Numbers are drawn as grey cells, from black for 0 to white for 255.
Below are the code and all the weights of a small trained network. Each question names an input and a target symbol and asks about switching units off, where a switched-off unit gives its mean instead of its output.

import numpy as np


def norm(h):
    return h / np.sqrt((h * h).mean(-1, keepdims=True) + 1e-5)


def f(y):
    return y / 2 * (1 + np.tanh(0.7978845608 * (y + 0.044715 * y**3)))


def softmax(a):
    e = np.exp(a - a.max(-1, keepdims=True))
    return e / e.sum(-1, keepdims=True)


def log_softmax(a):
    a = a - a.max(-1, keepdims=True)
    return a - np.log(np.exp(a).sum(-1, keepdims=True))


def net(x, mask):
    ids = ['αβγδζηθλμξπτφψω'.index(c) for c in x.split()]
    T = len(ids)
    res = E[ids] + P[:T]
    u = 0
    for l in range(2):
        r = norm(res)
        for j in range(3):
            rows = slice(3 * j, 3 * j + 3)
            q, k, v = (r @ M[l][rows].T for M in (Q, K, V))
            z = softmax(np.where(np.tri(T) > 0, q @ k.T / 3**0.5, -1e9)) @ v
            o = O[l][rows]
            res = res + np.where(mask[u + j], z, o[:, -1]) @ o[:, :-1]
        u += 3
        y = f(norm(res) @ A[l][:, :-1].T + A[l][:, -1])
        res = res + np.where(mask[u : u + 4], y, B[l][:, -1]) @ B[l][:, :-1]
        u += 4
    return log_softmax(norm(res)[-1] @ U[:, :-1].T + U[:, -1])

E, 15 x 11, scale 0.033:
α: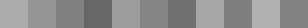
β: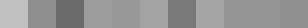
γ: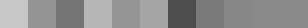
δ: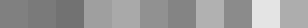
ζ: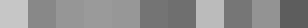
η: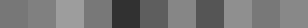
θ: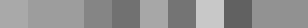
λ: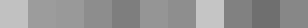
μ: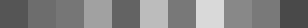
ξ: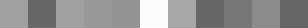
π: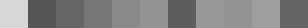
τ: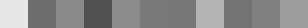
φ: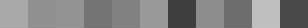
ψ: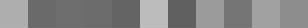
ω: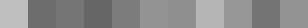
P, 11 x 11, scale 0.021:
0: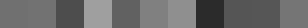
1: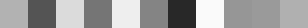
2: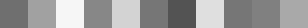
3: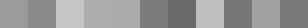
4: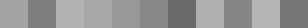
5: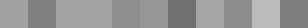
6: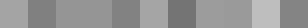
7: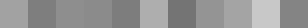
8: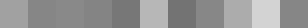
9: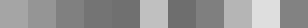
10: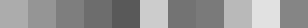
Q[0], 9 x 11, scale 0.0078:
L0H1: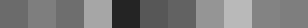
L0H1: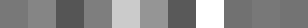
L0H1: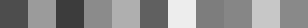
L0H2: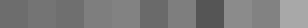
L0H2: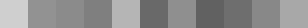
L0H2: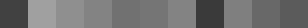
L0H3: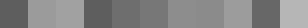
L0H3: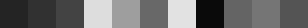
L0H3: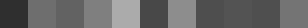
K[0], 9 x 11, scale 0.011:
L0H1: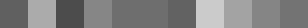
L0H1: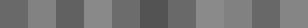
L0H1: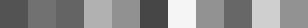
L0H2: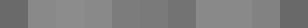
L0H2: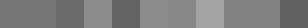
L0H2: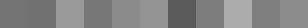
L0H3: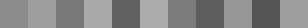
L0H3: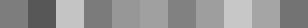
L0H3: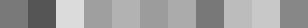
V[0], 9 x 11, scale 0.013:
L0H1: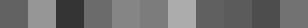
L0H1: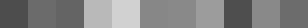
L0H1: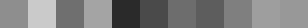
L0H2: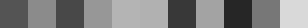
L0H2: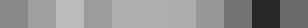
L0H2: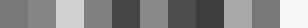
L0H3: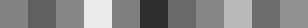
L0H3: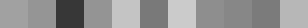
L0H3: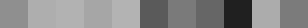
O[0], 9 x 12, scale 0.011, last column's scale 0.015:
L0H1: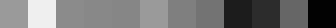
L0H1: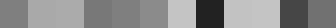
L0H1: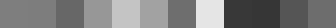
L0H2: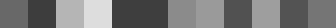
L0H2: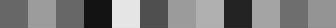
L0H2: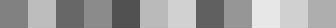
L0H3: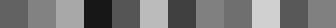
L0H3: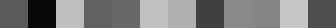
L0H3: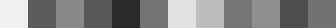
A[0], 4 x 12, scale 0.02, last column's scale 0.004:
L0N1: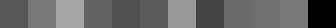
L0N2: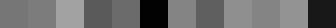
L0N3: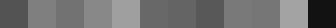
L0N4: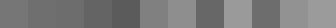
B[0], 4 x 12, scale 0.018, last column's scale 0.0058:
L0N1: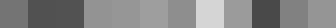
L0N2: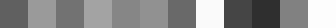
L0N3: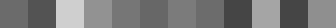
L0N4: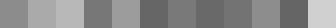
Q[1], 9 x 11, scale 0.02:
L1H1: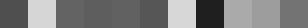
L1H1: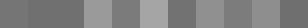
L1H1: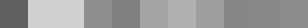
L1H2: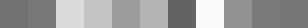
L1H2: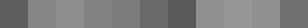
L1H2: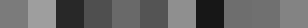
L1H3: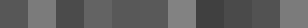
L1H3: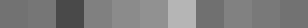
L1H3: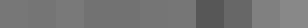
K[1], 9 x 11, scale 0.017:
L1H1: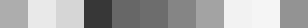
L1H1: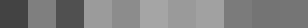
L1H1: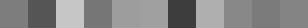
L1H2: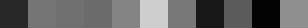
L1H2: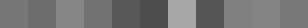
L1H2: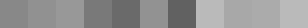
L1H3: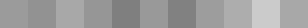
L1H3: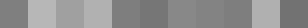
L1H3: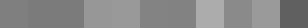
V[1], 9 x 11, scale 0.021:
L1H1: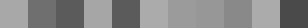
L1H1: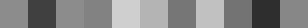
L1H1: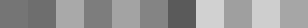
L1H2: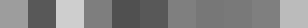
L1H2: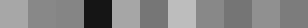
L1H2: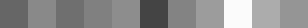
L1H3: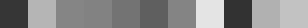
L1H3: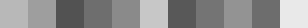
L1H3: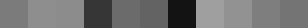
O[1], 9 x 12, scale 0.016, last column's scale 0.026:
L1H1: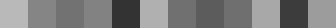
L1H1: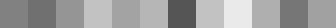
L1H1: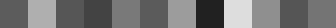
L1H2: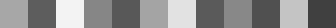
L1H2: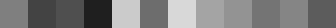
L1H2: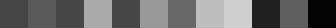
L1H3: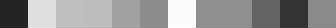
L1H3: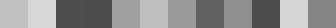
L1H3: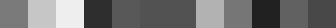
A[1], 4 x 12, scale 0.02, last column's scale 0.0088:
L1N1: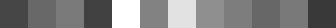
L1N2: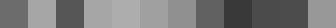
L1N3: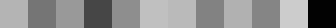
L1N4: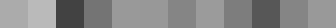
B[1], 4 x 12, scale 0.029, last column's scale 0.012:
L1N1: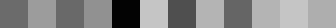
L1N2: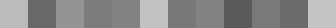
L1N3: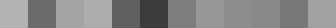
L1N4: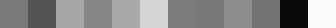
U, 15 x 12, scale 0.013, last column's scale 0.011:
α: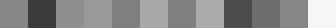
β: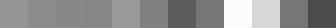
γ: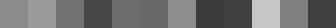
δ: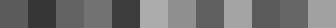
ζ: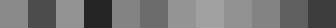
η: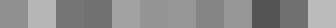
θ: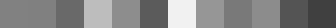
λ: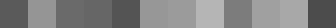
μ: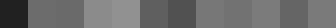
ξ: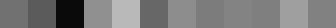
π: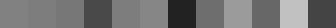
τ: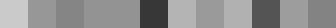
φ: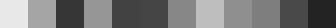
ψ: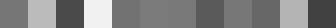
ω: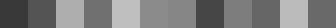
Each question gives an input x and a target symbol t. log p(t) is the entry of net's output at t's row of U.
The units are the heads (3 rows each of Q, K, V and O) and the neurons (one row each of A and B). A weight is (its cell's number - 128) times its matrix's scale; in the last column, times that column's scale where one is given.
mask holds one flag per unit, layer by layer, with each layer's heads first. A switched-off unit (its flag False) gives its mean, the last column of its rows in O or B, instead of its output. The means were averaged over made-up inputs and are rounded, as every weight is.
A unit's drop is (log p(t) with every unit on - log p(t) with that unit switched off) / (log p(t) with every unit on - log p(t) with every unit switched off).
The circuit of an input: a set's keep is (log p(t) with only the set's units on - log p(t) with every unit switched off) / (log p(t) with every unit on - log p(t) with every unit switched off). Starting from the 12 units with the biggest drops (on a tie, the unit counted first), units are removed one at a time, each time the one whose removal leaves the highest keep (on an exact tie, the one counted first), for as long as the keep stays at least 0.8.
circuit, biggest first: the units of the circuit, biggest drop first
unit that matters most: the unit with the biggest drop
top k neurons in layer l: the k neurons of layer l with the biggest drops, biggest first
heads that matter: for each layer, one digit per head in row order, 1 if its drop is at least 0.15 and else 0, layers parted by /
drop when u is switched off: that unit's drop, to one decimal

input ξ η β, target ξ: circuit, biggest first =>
L1H3
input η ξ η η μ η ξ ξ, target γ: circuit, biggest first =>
L0N2, L1H1, L0H2
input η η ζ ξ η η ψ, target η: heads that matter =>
111 / 001
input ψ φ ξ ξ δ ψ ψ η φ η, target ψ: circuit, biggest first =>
L1H2, L1N4, L0H2
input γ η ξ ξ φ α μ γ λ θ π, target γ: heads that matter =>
111 / 010
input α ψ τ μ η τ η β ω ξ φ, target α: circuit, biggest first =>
L0H1, L1H1, L0H3
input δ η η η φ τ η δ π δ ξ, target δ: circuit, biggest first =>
L1H2, L1H1
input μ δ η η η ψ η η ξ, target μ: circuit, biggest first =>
L1H3, L1H2
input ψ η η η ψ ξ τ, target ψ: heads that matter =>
011 / 010
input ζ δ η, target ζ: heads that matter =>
011 / 011
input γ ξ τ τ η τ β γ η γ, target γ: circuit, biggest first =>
L0H1, L0H3, L1H2
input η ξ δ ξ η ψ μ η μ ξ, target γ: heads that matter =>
100 / 100
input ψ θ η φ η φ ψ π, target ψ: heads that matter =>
011 / 010
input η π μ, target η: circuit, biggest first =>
L1H3, L0H1
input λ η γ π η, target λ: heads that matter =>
010 / 011
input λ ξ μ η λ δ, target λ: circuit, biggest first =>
L1N1, L0H2, L1H2
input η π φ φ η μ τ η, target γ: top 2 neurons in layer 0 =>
L0N2, L0N4
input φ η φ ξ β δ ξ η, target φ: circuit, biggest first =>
L0H3
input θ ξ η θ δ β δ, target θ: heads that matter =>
010 / 001
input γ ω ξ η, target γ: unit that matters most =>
L0H1
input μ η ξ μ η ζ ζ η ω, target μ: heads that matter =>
011 / 001
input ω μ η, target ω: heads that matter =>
001 / 010
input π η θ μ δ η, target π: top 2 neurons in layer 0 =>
L0N2, L0N1
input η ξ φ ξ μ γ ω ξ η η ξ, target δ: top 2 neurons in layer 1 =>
L1N4, L1N1
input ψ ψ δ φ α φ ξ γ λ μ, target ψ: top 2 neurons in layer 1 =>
L1N4, L1N2
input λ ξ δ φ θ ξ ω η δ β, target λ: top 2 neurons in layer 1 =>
L1N1, L1N4
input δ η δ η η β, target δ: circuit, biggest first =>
L1H2
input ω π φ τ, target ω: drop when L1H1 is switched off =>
0.1
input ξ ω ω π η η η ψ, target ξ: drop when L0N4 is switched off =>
0.0
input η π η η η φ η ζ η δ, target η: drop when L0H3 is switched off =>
0.2
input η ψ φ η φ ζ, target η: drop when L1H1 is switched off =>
-0.1
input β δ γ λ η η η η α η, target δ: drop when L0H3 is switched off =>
-0.1
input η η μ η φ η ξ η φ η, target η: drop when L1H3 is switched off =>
0.7
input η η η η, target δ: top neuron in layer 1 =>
L1N4
